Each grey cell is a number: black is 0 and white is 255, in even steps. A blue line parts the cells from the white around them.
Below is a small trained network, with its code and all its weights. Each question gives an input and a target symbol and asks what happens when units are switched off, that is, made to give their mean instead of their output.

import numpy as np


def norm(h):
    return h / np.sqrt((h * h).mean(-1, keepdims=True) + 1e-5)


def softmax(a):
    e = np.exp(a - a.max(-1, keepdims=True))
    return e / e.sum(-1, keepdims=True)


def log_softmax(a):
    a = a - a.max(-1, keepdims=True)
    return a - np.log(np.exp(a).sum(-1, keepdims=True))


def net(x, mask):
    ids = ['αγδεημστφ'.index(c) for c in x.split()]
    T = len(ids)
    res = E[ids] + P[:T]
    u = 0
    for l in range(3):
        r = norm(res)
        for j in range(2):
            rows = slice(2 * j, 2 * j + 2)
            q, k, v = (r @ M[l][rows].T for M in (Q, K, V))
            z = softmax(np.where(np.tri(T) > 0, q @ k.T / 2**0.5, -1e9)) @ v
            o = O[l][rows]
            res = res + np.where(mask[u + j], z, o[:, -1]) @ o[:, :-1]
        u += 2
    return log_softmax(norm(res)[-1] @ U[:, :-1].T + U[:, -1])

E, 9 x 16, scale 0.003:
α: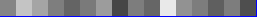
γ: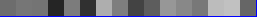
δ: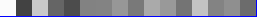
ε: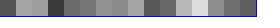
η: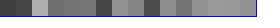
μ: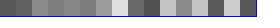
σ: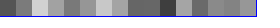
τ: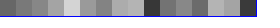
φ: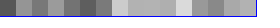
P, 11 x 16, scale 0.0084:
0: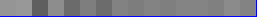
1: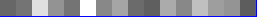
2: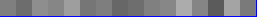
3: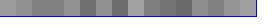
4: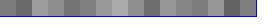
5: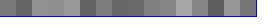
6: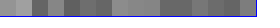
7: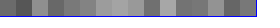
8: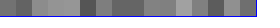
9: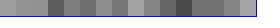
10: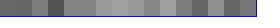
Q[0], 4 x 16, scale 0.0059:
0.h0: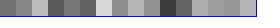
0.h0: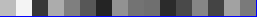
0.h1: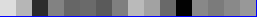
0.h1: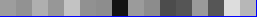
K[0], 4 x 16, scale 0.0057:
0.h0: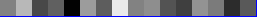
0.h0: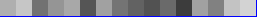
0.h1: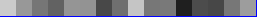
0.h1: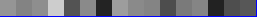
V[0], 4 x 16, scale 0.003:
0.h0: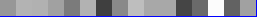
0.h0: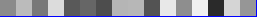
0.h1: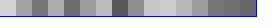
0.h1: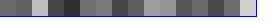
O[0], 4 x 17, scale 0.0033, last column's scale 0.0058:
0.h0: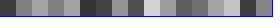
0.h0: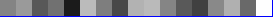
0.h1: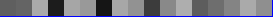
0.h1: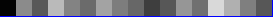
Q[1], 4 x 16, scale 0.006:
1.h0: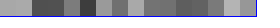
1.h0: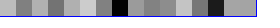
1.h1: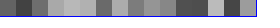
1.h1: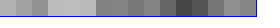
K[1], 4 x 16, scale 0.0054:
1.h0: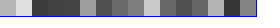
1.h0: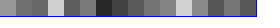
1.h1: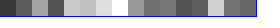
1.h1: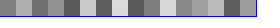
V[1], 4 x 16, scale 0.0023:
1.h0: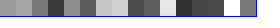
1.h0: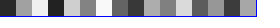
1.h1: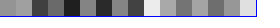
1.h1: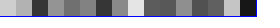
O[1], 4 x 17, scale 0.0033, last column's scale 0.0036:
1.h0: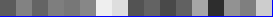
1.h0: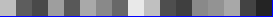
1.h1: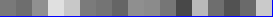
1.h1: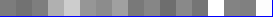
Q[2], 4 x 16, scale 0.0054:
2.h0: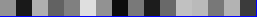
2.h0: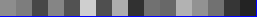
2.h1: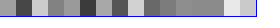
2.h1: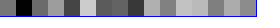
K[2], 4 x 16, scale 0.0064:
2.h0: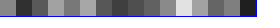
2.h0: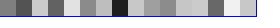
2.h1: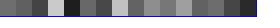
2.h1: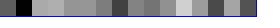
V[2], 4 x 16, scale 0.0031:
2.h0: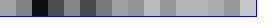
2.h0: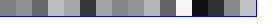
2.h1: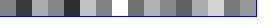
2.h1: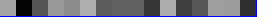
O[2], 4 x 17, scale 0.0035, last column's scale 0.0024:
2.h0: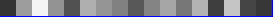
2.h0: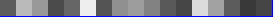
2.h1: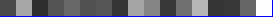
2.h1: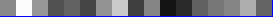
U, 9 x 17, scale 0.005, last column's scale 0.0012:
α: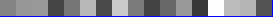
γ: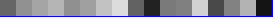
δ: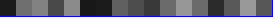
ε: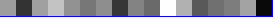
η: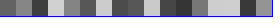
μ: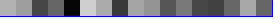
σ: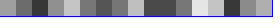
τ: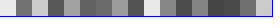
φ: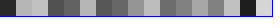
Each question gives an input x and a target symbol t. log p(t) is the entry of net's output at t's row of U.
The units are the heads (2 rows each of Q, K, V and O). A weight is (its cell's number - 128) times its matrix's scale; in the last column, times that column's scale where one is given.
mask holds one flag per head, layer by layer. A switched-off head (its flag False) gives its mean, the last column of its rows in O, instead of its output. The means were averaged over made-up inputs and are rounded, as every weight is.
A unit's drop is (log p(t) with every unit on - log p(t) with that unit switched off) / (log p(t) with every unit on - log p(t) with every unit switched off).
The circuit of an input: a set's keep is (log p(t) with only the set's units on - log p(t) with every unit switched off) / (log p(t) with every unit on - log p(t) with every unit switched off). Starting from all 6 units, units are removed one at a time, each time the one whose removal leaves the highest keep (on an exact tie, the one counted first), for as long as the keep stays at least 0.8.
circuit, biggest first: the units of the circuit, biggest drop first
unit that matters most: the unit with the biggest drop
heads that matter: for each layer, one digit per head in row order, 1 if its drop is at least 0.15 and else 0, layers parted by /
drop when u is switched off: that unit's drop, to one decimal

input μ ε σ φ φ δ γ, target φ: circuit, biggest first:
(2.h0)
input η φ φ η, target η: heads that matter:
11 / 00 / 00
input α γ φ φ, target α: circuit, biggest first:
(0.h1 2.h1)
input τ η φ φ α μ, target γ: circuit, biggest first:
(2.h1 0.h0 2.h0)
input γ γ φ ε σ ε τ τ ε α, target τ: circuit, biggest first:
(0.h1 0.h0)
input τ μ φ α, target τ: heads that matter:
01 / 00 / 00
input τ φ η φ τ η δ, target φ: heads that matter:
00 / 00 / 10
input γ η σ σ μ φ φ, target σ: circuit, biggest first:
(2.h0 2.h1 0.h0)
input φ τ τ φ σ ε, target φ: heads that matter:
00 / 11 / 10
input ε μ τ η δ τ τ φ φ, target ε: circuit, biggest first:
(0.h0 2.h1)
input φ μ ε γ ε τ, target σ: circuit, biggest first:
(0.h0 2.h0)
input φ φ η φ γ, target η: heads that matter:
01 / 00 / 00
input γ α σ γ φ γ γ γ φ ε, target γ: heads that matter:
10 / 00 / 00
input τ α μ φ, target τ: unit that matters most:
0.h1
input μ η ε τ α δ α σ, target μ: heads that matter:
00 / 11 / 00
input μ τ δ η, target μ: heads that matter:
10 / 00 / 00
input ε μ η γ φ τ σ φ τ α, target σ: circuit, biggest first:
(2.h0 2.h1 1.h1)
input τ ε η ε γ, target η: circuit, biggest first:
(1.h0 0.h1)
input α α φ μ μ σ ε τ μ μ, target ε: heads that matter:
00 / 10 / 01
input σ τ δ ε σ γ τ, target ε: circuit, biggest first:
(2.h1)
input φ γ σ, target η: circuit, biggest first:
(1.h0 1.h1)
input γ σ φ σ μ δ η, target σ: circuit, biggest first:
(2.h0 2.h1 0.h0)
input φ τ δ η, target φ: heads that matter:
10 / 00 / 10
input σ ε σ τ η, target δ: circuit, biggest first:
(2.h1 0.h0)
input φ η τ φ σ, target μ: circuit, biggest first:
(1.h1 1.h0)
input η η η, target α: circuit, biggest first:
(2.h1 0.h0 2.h0)
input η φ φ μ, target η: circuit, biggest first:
(0.h1)
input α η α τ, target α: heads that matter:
01 / 00 / 01
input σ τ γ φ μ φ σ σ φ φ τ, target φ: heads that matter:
00 / 11 / 10
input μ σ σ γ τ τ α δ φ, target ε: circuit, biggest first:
(2.h1 0.h0)
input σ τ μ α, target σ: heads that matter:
00 / 01 / 10
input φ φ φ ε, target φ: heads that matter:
10 / 00 / 10
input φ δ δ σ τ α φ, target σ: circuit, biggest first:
(2.h0 0.h0 2.h1)
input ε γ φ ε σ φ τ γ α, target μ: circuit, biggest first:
(0.h0)
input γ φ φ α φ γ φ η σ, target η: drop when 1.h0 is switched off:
0.7
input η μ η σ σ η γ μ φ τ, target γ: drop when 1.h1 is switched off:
0.0
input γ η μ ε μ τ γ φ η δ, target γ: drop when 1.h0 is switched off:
0.1
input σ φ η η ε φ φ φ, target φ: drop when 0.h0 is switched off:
0.1
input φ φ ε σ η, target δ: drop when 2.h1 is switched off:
0.5
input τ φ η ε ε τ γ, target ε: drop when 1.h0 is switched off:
0.2
